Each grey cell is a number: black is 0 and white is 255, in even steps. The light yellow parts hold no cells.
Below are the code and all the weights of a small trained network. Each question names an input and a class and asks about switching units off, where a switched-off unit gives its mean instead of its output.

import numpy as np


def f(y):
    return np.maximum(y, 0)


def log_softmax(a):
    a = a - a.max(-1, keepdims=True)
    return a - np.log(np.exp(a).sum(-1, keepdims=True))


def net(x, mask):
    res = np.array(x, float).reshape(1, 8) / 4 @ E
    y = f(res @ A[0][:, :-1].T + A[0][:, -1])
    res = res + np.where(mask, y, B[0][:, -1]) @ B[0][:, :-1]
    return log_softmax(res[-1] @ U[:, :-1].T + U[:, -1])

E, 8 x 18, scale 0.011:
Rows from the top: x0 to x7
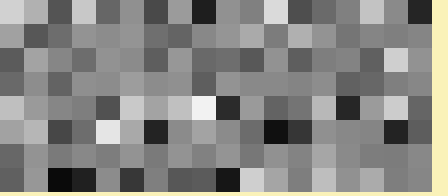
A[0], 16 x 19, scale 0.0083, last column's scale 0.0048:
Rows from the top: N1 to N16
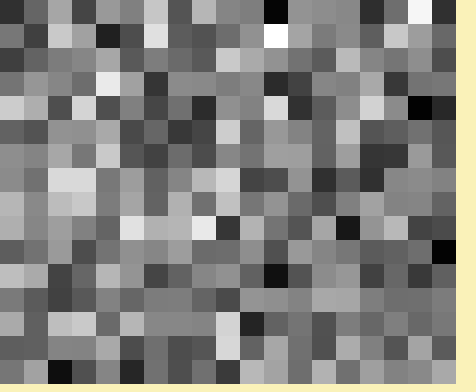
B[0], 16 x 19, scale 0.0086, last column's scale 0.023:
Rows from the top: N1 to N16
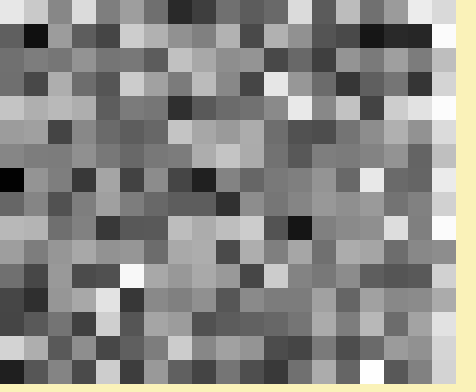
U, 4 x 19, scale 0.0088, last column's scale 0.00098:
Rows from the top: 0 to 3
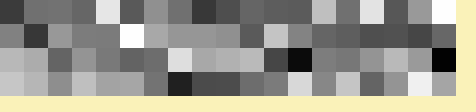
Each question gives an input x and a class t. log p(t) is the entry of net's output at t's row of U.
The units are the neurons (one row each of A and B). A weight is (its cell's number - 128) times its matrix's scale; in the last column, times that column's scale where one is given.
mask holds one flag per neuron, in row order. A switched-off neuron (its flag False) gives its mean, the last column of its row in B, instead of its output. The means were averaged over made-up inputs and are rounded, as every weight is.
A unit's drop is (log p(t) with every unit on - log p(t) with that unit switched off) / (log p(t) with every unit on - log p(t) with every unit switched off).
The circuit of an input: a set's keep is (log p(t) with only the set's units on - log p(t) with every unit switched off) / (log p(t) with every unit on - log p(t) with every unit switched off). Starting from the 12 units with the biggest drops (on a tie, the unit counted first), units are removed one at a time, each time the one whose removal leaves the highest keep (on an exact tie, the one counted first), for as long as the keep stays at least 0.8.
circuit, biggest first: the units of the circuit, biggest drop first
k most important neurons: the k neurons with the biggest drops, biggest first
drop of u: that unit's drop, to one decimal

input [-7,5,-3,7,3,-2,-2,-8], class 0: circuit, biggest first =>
(N8)
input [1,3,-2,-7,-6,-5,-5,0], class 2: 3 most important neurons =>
(N6, N15, N4)
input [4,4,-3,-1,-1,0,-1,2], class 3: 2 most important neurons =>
(N5, N8)
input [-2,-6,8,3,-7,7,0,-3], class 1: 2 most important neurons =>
(N4, N12)
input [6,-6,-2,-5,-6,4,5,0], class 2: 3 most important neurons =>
(N1, N15, N6)
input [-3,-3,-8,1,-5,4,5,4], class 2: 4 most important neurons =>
(N2, N8, N14, N15)
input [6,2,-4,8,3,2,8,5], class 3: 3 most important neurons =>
(N5, N8, N14)
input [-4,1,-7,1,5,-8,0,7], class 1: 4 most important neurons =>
(N2, N8, N14, N9)
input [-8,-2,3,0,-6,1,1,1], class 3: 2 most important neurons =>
(N1, N10)
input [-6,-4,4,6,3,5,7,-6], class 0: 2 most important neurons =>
(N8, N5)
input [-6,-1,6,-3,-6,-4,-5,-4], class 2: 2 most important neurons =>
(N5, N6)
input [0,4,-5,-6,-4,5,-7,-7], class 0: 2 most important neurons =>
(N8, N14)
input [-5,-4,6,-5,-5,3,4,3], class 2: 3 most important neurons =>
(N5, N15, N7)
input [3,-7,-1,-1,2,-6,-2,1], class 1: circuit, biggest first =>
(N2)
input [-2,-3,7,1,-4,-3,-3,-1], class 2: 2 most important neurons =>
(N4, N12)
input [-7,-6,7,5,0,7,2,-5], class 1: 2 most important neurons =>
(N4, N12)
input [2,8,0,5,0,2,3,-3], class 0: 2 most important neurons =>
(N2, N1)
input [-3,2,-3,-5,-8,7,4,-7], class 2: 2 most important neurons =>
(N15, N6)
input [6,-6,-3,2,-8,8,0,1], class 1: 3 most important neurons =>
(N4, N12, N10)
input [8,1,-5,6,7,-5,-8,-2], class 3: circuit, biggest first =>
(N5)
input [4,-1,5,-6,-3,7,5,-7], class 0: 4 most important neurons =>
(N8, N14, N2, N9)
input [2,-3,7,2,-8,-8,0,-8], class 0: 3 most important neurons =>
(N8, N14, N10)
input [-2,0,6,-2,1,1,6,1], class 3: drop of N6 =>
0.2
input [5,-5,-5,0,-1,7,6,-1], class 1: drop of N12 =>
0.1
